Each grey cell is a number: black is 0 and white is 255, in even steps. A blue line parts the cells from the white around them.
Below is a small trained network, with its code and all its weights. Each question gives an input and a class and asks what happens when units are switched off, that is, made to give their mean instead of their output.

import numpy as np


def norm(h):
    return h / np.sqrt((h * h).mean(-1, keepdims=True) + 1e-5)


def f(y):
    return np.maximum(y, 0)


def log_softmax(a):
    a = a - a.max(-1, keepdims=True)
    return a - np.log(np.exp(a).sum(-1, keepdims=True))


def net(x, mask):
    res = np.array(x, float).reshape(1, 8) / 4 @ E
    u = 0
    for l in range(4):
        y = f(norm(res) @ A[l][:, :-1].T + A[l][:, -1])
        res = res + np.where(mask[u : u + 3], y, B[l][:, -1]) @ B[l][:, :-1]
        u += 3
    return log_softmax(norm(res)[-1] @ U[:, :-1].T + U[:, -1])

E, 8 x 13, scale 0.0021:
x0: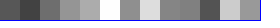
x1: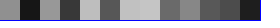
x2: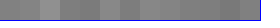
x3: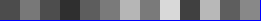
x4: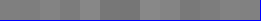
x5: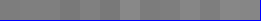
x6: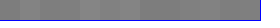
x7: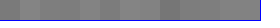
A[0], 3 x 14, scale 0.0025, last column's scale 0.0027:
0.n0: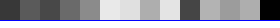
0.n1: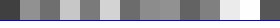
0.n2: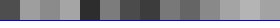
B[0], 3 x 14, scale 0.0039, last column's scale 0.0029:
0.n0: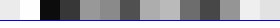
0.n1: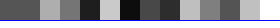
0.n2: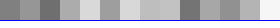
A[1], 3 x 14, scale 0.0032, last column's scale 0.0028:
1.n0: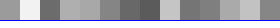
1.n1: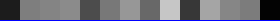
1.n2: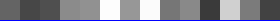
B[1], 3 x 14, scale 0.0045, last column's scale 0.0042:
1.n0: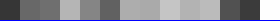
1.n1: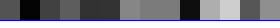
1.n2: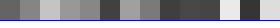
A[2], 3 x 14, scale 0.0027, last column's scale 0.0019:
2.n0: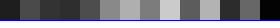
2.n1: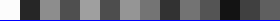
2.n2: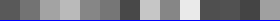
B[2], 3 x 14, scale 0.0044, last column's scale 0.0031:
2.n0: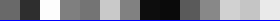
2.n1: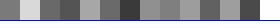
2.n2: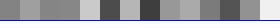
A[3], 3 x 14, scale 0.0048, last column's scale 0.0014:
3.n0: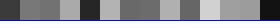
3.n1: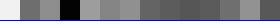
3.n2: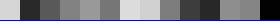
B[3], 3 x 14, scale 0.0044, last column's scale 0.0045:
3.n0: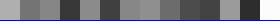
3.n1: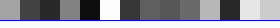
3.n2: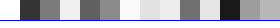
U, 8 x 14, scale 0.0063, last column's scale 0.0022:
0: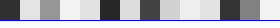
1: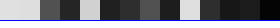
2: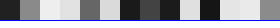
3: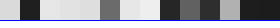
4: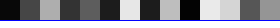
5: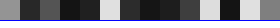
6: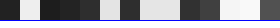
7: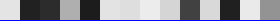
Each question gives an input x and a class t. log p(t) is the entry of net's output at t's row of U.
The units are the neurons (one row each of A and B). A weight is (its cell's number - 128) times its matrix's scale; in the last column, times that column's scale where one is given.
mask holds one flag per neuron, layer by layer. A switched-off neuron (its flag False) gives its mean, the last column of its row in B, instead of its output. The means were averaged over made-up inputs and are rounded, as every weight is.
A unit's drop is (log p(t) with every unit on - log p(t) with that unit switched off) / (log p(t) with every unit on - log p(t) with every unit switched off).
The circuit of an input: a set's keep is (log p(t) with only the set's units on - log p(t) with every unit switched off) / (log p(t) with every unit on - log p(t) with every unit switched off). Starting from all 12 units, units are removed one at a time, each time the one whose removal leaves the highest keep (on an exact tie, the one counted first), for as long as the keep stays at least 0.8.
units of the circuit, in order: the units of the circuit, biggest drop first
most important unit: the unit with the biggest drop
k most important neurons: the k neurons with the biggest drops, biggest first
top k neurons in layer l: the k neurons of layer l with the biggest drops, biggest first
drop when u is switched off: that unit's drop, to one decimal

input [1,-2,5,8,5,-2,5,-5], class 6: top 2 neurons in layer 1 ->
(1.n2 1.n1)
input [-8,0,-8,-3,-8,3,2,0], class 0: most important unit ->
3.n0
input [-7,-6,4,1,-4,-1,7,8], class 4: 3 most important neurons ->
(0.n0 3.n0 1.n1)
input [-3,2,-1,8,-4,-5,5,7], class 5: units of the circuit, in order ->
(3.n1 1.n0)
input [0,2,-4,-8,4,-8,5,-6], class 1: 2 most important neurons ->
(0.n2 1.n0)
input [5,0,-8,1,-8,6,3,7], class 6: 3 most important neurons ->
(0.n1 0.n0 2.n0)
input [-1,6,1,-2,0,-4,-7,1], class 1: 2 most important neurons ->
(2.n1 1.n0)
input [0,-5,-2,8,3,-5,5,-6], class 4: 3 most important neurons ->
(1.n0 3.n0 2.n0)
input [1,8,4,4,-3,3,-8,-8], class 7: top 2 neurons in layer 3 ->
(3.n2 3.n1)
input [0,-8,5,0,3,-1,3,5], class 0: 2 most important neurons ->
(1.n0 0.n2)
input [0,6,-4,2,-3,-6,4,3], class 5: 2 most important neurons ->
(0.n2 3.n1)
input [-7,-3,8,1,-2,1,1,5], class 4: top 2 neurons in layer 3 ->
(3.n0 3.n2)
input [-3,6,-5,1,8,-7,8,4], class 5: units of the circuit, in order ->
(3.n1 2.n0)
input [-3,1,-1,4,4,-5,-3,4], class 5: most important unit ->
1.n0
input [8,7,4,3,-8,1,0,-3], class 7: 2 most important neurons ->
(3.n2 0.n0)
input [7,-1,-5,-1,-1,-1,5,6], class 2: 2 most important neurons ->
(0.n1 1.n2)
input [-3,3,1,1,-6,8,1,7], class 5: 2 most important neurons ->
(1.n2 3.n1)
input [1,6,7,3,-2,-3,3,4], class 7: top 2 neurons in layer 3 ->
(3.n2 3.n1)
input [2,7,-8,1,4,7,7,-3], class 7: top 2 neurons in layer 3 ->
(3.n2 3.n1)
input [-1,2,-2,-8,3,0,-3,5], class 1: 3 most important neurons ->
(1.n0 0.n2 2.n0)
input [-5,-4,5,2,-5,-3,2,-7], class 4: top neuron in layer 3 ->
(3.n0)
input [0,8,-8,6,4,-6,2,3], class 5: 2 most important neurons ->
(0.n2 2.n0)
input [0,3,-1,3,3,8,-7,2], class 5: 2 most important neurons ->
(0.n2 1.n2)
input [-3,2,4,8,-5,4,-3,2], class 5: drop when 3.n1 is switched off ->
0.2
